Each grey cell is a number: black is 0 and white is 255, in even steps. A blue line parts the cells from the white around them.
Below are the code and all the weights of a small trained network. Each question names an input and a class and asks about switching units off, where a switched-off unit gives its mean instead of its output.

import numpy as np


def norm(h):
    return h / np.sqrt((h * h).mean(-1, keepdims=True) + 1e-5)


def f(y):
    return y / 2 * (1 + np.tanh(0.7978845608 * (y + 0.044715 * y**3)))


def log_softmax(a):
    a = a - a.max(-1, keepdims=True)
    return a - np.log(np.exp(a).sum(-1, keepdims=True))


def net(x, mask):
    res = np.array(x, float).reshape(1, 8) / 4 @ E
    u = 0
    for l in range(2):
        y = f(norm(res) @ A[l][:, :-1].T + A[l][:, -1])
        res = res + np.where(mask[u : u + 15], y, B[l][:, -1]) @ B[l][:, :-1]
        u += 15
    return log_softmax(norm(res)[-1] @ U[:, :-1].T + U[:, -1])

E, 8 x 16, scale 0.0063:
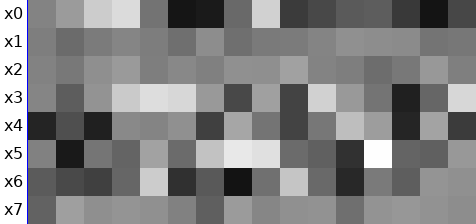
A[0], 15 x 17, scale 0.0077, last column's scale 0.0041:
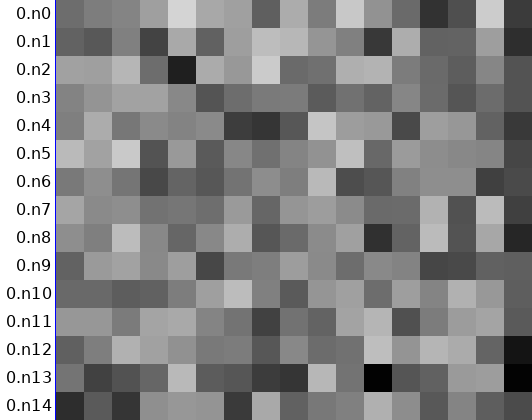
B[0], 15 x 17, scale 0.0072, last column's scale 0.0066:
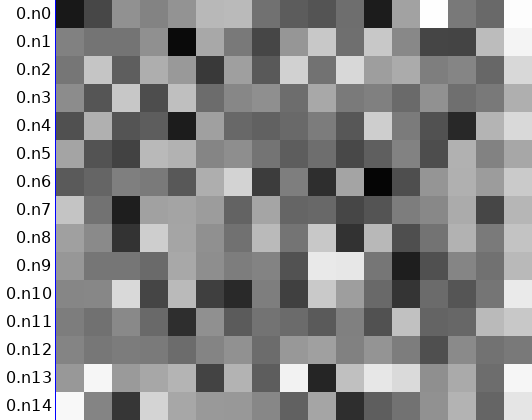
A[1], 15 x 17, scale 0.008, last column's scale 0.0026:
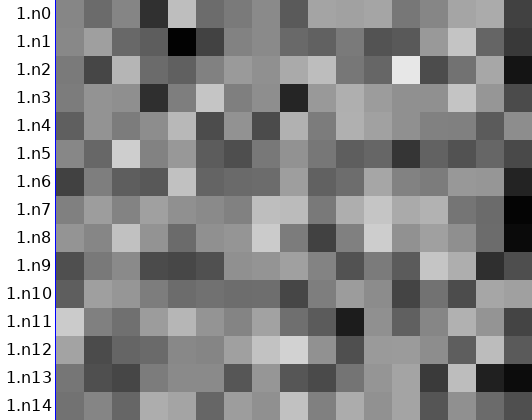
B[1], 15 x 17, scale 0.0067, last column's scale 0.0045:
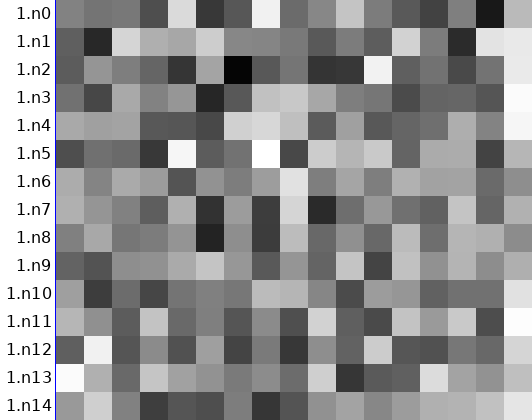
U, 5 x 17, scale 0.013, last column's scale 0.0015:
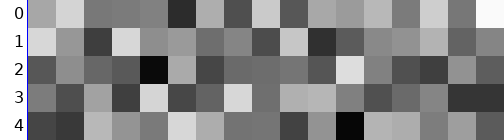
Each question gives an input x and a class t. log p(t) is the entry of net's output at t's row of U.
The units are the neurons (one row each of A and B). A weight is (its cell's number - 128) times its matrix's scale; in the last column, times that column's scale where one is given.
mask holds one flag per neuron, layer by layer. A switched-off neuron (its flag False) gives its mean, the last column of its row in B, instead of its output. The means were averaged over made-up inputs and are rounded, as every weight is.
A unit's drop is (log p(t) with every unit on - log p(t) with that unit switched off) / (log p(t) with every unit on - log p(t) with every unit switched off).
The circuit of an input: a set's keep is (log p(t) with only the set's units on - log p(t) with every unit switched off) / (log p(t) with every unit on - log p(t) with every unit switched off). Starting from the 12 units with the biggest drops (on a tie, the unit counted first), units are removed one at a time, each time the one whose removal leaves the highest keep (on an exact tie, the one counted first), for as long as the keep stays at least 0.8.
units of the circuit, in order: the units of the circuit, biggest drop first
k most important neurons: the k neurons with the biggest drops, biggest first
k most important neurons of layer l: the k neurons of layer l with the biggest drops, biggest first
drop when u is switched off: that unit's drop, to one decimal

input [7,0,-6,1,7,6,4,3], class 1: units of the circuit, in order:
(1.n13)
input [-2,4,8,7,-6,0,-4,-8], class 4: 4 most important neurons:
(0.n0, 0.n14, 0.n11, 1.n13)
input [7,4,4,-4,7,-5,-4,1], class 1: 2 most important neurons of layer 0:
(0.n14, 0.n10)
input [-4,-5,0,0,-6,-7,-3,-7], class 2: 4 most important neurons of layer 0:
(0.n4, 0.n14, 0.n11, 0.n2)
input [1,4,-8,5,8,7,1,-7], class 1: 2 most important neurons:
(0.n14, 1.n13)
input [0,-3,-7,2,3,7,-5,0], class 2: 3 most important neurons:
(0.n1, 0.n13, 1.n2)
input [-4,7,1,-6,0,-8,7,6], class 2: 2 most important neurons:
(0.n4, 0.n2)
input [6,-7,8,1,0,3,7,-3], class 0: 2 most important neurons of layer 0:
(0.n13, 0.n10)
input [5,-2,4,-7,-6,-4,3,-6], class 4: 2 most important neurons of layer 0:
(0.n6, 0.n14)
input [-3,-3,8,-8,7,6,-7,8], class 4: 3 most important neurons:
(0.n13, 0.n6, 1.n1)
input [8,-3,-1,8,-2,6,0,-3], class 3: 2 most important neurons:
(1.n5, 0.n9)
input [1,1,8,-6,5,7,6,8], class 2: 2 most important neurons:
(0.n1, 1.n2)
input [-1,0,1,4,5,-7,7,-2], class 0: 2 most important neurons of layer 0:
(0.n13, 0.n1)
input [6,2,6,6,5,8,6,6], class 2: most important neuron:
(0.n1)
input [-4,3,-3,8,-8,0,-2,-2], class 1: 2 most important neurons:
(0.n8, 0.n7)
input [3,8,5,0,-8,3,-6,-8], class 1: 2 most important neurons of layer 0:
(0.n8, 0.n7)
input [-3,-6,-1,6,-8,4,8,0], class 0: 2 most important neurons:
(0.n13, 0.n14)
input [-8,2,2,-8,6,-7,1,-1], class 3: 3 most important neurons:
(1.n3, 0.n1, 0.n10)
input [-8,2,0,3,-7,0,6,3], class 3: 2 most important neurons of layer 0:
(0.n10, 0.n14)
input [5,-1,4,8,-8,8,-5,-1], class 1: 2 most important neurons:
(0.n8, 1.n12)
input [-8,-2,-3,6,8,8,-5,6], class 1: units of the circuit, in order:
(0.n14)
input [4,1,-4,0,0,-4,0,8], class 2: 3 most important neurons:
(0.n4, 0.n10, 0.n11)
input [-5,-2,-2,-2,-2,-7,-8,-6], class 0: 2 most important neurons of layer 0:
(0.n2, 0.n1)
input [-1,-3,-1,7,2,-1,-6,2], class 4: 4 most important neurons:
(0.n0, 0.n13, 0.n11, 0.n8)
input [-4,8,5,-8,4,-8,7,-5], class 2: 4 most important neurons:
(0.n4, 0.n0, 0.n2, 1.n1)
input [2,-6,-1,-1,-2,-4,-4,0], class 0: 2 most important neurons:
(0.n2, 0.n1)
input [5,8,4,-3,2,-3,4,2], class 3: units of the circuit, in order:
(1.n5)
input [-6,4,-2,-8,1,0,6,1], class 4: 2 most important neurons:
(0.n6, 1.n1)
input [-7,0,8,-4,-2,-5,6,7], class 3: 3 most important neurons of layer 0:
(0.n10, 0.n2, 0.n1)
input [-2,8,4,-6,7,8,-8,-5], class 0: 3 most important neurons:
(0.n2, 1.n7, 1.n8)
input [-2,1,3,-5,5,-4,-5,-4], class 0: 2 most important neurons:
(0.n2, 0.n0)
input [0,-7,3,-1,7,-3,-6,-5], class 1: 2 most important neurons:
(0.n14, 0.n13)
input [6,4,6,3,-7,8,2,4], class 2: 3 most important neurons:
(0.n1, 1.n2, 0.n14)
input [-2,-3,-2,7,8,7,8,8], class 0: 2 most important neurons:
(0.n13, 0.n7)
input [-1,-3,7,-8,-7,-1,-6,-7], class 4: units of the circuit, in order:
(1.n1)
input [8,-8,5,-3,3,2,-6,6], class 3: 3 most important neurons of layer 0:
(0.n13, 0.n9, 0.n3)
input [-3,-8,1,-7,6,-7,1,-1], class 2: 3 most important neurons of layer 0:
(0.n4, 0.n0, 0.n7)
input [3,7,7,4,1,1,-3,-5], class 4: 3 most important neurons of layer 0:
(0.n0, 0.n13, 0.n10)
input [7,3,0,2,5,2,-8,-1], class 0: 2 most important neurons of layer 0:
(0.n2, 0.n10)
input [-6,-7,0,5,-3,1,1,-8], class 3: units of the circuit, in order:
(0.n10)
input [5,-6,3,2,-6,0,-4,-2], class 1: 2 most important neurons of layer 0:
(0.n13, 0.n8)
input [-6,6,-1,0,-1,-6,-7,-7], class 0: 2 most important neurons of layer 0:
(0.n2, 0.n1)
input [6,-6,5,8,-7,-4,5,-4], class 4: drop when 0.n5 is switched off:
-0.1
